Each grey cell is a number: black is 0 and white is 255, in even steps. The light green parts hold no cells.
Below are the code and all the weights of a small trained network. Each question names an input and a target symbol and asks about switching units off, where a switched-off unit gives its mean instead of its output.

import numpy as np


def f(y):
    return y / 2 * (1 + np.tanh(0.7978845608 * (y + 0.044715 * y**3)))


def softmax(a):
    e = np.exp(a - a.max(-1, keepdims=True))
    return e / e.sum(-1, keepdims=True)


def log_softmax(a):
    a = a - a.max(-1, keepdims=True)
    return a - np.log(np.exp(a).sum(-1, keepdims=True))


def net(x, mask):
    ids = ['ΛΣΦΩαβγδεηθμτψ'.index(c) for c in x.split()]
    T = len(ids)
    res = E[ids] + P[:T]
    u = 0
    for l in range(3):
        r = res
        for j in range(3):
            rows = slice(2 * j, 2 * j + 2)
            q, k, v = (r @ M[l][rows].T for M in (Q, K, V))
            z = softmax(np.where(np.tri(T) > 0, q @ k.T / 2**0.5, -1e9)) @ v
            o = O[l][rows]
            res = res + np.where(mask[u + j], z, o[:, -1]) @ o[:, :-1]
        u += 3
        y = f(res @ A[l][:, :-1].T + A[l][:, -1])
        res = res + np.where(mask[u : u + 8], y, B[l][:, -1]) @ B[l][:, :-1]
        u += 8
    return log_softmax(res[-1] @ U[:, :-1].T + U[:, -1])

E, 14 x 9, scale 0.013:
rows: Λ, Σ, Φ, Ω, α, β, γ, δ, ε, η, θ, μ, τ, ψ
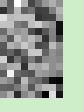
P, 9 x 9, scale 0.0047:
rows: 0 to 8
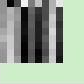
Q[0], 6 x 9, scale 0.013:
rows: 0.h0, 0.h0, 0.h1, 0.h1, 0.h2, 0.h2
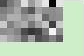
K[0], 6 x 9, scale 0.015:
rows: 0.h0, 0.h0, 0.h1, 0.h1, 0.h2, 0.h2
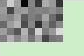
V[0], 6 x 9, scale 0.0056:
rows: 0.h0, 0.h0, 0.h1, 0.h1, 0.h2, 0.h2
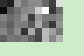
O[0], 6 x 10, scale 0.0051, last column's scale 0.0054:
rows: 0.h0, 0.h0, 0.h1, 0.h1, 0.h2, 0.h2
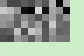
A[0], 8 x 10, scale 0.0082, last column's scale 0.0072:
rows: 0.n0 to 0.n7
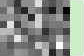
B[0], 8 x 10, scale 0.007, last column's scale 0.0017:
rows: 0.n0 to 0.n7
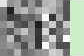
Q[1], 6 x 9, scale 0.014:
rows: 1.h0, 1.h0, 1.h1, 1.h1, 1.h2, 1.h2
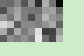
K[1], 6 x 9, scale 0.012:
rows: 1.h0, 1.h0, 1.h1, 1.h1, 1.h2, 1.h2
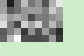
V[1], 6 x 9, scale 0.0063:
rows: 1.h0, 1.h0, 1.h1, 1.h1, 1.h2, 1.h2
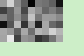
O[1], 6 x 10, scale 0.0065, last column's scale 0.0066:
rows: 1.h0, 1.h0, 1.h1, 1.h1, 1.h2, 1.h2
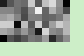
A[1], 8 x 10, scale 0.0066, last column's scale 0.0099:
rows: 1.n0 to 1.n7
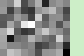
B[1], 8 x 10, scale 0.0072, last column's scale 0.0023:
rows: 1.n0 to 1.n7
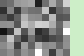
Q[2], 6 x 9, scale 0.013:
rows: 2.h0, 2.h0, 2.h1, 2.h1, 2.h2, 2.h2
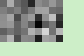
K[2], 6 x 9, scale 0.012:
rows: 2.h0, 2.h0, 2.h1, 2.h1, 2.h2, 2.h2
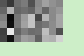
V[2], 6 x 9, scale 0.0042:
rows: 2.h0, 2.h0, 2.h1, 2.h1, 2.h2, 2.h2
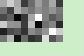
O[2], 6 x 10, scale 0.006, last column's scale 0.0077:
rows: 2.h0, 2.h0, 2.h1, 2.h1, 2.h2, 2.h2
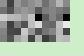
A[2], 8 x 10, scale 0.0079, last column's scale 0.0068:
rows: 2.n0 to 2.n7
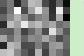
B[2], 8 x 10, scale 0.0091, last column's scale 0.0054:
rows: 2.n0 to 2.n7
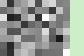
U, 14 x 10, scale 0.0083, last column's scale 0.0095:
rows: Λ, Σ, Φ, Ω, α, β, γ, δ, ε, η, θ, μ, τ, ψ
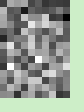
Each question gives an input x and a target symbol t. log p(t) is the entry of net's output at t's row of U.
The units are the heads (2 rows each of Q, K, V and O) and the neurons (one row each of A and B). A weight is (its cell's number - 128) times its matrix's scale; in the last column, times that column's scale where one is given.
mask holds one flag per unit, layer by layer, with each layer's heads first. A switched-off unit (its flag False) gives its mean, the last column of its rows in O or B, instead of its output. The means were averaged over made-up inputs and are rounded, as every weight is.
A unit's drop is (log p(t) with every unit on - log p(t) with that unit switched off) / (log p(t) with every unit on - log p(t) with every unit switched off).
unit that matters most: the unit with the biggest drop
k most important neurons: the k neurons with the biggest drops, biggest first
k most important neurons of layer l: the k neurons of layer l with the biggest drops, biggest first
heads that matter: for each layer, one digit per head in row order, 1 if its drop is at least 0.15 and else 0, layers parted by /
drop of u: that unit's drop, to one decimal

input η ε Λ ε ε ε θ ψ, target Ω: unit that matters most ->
1.h0
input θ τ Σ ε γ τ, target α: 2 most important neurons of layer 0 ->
[0.n3; 0.n6]
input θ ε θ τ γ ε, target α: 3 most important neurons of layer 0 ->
[0.n3; 0.n6; 0.n2]
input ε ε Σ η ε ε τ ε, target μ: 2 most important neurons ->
[2.n7; 1.n5]
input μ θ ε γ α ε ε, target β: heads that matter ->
011 / 111 / 000
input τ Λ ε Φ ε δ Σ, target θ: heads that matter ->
100 / 001 / 000
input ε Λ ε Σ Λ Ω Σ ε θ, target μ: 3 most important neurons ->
[2.n6; 0.n5; 1.n5]
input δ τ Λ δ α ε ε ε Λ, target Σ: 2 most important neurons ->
[0.n0; 0.n3]
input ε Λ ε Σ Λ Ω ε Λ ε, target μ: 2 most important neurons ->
[2.n7; 0.n5]
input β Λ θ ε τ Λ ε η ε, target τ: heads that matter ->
000 / 010 / 001
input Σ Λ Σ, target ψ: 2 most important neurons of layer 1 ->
[1.n2; 1.n0]
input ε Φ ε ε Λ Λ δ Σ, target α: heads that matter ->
000 / 010 / 000
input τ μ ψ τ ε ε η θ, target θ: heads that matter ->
100 / 001 / 000
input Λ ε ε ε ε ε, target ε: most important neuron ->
[0.n5]
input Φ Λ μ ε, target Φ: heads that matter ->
101 / 101 / 000
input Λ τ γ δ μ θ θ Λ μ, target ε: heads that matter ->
000 / 000 / 010
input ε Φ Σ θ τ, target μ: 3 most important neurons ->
[2.n7; 0.n5; 1.n5]
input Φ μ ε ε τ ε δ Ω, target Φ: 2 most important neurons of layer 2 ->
[2.n0; 2.n5]
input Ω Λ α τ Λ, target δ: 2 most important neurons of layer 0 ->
[0.n0; 0.n3]
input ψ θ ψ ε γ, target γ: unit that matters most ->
0.h0
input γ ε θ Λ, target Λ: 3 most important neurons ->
[0.n5; 2.n4; 1.n3]
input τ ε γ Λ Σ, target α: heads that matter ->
000 / 000 / 001
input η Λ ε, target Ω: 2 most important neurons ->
[2.n4; 0.n6]
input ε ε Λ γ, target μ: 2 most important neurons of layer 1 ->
[1.n5; 1.n4]
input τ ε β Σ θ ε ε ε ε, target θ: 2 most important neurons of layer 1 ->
[1.n5; 1.n6]
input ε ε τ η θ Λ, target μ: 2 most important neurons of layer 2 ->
[2.n7; 2.n2]
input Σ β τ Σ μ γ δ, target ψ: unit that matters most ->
2.h1
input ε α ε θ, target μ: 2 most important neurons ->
[2.n6; 1.n5]
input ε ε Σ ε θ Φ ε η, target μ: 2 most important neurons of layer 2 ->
[2.n6; 2.n7]
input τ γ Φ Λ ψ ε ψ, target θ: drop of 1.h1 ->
0.2
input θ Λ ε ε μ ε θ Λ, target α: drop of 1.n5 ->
0.0
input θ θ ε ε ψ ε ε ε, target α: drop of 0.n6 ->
0.1
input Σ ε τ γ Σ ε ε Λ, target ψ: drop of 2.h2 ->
0.4
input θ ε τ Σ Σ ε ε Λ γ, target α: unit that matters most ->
2.h2
